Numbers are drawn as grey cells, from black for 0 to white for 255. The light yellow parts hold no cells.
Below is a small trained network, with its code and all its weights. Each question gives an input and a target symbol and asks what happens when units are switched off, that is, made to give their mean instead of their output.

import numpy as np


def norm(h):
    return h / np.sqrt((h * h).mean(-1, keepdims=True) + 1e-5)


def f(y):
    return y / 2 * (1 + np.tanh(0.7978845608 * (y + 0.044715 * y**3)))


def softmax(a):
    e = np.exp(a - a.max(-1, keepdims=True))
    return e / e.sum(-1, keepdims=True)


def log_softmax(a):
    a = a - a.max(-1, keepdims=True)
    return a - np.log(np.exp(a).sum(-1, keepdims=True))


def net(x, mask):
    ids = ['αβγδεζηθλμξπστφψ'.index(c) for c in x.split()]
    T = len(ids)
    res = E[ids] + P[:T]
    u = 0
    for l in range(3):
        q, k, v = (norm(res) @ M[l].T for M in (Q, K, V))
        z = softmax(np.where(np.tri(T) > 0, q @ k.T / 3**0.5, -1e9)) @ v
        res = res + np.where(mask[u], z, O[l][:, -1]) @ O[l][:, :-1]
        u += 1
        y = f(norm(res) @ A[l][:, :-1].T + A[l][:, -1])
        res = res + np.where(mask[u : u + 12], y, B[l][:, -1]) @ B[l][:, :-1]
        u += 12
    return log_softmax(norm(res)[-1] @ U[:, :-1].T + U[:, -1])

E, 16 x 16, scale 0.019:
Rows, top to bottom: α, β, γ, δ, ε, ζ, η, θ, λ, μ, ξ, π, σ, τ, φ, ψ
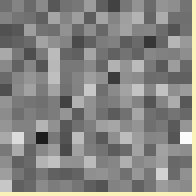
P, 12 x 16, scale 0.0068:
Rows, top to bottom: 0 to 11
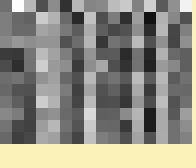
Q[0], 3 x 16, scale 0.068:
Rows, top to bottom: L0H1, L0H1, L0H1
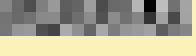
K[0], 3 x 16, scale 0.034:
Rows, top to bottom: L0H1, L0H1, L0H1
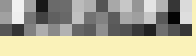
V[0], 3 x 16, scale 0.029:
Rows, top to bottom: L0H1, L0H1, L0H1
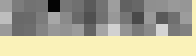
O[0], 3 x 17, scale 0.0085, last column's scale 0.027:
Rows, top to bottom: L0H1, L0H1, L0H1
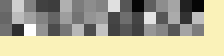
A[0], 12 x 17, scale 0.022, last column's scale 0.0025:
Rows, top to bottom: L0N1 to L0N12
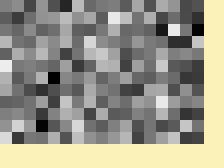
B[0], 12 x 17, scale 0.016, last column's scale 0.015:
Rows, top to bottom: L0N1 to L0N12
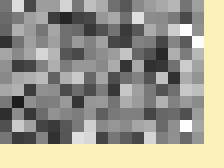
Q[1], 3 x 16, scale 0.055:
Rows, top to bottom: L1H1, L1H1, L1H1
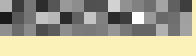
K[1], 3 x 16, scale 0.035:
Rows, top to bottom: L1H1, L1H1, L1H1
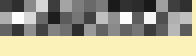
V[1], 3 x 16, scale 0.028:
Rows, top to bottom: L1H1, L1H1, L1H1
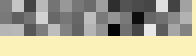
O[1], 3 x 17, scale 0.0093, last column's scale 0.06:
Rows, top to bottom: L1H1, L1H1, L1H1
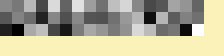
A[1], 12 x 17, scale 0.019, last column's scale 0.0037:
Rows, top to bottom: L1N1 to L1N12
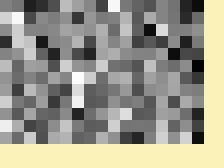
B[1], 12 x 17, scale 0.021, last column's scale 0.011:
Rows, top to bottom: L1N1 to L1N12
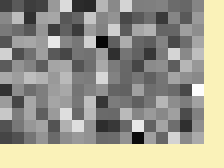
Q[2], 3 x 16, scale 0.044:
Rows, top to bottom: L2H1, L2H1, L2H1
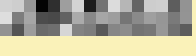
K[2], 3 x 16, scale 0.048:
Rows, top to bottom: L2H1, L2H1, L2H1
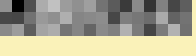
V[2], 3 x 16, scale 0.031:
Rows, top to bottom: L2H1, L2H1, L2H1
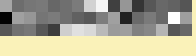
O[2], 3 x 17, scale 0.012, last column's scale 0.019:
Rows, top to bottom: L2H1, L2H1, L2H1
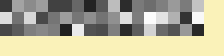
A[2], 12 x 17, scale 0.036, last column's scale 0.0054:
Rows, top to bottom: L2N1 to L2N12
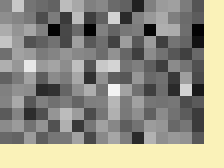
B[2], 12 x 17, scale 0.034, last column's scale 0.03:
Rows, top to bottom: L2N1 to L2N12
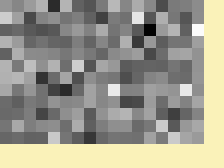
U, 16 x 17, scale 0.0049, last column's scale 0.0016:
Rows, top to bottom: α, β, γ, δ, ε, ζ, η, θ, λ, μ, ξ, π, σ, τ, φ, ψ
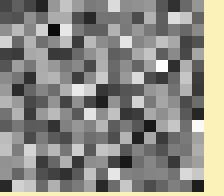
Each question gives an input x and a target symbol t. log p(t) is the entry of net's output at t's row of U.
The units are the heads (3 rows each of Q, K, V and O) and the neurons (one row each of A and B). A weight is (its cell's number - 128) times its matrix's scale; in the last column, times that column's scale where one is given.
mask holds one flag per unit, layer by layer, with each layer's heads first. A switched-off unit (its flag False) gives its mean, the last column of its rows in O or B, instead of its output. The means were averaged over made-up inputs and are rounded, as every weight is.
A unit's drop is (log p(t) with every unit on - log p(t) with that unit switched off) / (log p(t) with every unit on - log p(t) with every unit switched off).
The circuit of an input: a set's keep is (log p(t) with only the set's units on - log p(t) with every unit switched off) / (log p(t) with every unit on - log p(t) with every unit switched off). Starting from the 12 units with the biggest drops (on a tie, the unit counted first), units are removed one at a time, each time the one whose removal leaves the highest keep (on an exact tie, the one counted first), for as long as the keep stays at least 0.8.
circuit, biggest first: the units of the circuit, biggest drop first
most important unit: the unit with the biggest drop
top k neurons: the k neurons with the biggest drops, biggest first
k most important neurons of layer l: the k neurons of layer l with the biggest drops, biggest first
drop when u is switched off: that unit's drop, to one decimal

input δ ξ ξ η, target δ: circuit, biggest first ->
(L0H1, L2H1, L0N3)
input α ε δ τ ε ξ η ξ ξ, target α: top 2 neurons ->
(L2N10, L1N1)
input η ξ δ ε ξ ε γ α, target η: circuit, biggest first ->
(L0H1, L2H1)
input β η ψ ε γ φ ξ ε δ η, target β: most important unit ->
L1H1
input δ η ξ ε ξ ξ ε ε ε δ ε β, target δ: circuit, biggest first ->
(L0H1, L0N3, L2H1)
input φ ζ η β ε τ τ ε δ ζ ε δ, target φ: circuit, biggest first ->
(L0H1, L1H1, L2N8)
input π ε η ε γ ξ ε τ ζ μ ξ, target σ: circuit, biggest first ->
(L0H1, L0N5, L2N6)
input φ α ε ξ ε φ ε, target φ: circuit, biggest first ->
(L0H1, L2N8, L1H1)
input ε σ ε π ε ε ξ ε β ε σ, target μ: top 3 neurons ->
(L0N1, L0N11, L1N2)
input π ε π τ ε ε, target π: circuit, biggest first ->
(L0H1, L0N8, L2N4)
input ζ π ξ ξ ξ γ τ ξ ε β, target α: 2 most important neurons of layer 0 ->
(L0N10, L0N11)
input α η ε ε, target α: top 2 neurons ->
(L2N10, L1N1)
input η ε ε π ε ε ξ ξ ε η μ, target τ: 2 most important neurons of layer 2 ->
(L2N7, L2N3)
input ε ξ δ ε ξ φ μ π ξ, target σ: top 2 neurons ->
(L2N6, L0N5)
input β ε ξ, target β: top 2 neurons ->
(L1N12, L2N12)
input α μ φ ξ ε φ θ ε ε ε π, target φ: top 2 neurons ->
(L0N11, L2N8)
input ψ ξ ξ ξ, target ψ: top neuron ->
(L1N4)
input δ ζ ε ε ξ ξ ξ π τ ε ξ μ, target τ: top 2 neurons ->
(L0N11, L2N7)
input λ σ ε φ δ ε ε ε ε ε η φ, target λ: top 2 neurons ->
(L2N2, L0N1)
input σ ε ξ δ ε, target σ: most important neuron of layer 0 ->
(L0N1)
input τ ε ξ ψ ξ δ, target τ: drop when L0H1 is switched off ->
1.0
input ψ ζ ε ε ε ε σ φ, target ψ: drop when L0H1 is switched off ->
1.2
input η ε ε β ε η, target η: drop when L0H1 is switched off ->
1.2
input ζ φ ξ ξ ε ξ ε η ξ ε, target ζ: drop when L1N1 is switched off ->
0.0
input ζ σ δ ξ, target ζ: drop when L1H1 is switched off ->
0.9
